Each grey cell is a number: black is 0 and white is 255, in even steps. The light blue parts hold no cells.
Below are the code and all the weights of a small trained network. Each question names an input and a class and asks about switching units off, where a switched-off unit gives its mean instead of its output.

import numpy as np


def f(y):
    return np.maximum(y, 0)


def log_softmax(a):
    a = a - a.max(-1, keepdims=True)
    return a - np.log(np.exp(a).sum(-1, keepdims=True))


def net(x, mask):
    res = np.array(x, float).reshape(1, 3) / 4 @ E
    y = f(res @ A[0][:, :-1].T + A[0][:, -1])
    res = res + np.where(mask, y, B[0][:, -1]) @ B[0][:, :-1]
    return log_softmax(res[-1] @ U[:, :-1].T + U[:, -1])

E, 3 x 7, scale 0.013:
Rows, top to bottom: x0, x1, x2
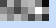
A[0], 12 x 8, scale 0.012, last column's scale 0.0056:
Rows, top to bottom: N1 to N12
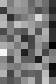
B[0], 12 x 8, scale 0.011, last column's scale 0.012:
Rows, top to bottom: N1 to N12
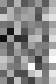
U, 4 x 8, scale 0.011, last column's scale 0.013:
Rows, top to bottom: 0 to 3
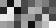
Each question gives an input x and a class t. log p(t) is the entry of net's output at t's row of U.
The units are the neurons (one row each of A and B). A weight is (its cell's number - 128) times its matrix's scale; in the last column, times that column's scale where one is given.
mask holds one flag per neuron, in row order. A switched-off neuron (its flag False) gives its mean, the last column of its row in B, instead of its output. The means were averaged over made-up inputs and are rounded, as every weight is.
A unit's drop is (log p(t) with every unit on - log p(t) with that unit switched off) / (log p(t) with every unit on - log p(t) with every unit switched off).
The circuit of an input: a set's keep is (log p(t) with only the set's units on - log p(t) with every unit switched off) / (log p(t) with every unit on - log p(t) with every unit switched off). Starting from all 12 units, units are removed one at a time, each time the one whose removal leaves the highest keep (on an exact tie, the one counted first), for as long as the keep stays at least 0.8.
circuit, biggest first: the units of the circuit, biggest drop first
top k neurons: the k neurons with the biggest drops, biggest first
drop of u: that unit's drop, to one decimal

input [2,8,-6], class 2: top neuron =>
(N3)
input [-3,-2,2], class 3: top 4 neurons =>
(N3, N9, N2, N10)
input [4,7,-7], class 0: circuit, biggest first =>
(N5, N12)
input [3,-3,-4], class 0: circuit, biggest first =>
(N6, N5)
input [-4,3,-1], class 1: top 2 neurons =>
(N6, N9)
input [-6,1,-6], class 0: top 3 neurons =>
(N12, N5, N2)
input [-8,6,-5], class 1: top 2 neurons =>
(N6, N11)
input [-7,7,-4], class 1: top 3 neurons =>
(N6, N11, N9)
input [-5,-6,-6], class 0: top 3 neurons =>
(N5, N12, N3)
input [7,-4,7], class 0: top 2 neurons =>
(N6, N11)
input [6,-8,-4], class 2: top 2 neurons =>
(N6, N11)
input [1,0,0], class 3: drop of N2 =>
0.2
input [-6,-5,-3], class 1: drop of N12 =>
0.0
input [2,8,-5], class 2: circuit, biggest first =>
(N3)
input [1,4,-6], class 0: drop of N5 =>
0.1
